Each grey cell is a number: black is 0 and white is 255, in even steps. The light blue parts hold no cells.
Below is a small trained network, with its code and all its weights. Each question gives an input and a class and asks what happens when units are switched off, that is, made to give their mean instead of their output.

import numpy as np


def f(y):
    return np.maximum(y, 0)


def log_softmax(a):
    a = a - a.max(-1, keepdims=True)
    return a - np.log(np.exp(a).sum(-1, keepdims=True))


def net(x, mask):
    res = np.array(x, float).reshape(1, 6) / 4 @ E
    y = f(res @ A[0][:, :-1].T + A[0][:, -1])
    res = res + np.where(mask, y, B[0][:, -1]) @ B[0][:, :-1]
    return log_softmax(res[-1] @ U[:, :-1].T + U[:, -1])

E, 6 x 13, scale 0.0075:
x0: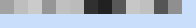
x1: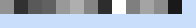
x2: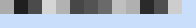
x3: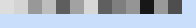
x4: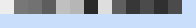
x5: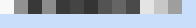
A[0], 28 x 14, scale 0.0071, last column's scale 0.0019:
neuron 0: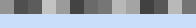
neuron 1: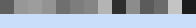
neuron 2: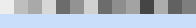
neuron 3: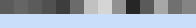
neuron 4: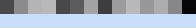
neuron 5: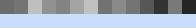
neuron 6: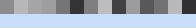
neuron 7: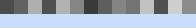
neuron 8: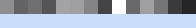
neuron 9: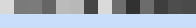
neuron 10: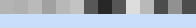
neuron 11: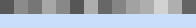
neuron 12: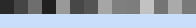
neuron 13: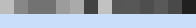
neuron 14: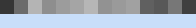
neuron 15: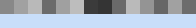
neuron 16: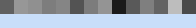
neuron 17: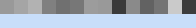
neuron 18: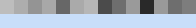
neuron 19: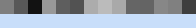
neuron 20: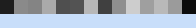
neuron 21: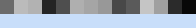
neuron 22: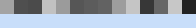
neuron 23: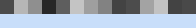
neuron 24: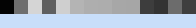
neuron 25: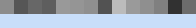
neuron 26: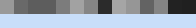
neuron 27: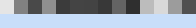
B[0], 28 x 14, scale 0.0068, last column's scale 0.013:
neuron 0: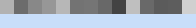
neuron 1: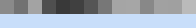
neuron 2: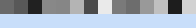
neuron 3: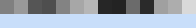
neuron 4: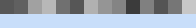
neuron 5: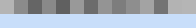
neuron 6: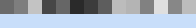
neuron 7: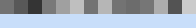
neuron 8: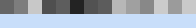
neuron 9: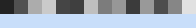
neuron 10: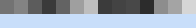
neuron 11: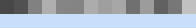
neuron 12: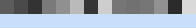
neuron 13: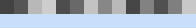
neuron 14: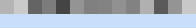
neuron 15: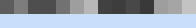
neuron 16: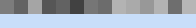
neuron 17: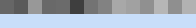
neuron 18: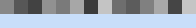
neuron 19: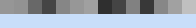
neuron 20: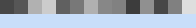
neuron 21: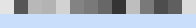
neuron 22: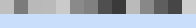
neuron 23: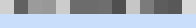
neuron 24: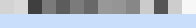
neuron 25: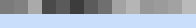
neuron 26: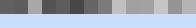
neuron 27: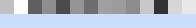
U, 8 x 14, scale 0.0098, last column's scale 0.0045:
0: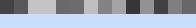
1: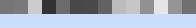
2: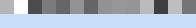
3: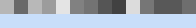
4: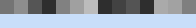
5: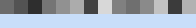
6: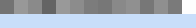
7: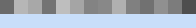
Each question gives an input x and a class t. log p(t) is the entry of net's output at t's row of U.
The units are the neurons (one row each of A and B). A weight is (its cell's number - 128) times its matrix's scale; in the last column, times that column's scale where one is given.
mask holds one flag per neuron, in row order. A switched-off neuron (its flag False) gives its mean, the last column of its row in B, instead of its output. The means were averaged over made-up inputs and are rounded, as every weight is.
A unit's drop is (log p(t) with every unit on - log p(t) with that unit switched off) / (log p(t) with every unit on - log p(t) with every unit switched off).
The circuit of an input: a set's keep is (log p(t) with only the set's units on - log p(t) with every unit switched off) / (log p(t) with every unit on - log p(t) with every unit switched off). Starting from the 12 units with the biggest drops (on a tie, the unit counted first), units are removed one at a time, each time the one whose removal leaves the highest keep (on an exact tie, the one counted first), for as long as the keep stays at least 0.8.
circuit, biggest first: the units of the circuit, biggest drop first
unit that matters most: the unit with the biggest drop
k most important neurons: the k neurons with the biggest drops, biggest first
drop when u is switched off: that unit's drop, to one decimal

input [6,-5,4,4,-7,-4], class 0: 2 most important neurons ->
(neuron 20; neuron 4)
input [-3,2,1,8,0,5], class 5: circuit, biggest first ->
(neuron 2)
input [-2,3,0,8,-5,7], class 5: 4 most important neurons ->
(neuron 2; neuron 18; neuron 24; neuron 14)
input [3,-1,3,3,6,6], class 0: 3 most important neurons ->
(neuron 9; neuron 13; neuron 24)
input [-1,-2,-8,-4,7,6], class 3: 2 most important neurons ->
(neuron 21; neuron 23)
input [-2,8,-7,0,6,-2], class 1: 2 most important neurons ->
(neuron 8; neuron 26)
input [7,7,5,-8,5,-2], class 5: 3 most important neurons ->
(neuron 7; neuron 12; neuron 3)
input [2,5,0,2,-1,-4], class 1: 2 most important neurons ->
(neuron 27; neuron 8)
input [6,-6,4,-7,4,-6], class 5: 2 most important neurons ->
(neuron 7; neuron 12)
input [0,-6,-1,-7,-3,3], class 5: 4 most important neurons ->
(neuron 12; neuron 7; neuron 8; neuron 25)
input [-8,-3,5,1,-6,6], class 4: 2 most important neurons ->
(neuron 19; neuron 3)
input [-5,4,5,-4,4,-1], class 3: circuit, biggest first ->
(neuron 0; neuron 22)
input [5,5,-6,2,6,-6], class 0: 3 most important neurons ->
(neuron 9; neuron 13; neuron 27)
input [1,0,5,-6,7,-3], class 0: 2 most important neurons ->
(neuron 9; neuron 13)
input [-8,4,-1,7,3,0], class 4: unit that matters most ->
neuron 3
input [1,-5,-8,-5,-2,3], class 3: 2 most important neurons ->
(neuron 21; neuron 23)
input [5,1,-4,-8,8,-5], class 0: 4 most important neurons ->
(neuron 9; neuron 13; neuron 2; neuron 18)
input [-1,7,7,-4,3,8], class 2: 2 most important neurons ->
(neuron 27; neuron 6)
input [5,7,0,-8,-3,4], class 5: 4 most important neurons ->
(neuron 7; neuron 12; neuron 6; neuron 1)
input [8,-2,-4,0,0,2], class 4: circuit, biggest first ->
(neuron 10)
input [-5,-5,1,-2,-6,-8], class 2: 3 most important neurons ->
(neuron 24; neuron 14; neuron 9)
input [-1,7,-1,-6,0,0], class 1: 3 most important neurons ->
(neuron 8; neuron 25; neuron 2)
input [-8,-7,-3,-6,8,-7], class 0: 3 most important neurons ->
(neuron 9; neuron 13; neuron 10)
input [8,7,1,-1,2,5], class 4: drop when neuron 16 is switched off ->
0.1
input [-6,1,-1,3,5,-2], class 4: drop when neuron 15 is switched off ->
-0.1
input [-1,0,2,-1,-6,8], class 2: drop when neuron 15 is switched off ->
0.0
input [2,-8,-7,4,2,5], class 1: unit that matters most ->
neuron 6
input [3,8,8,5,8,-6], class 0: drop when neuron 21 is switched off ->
0.1
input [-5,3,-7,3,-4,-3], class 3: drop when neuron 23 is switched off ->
0.3
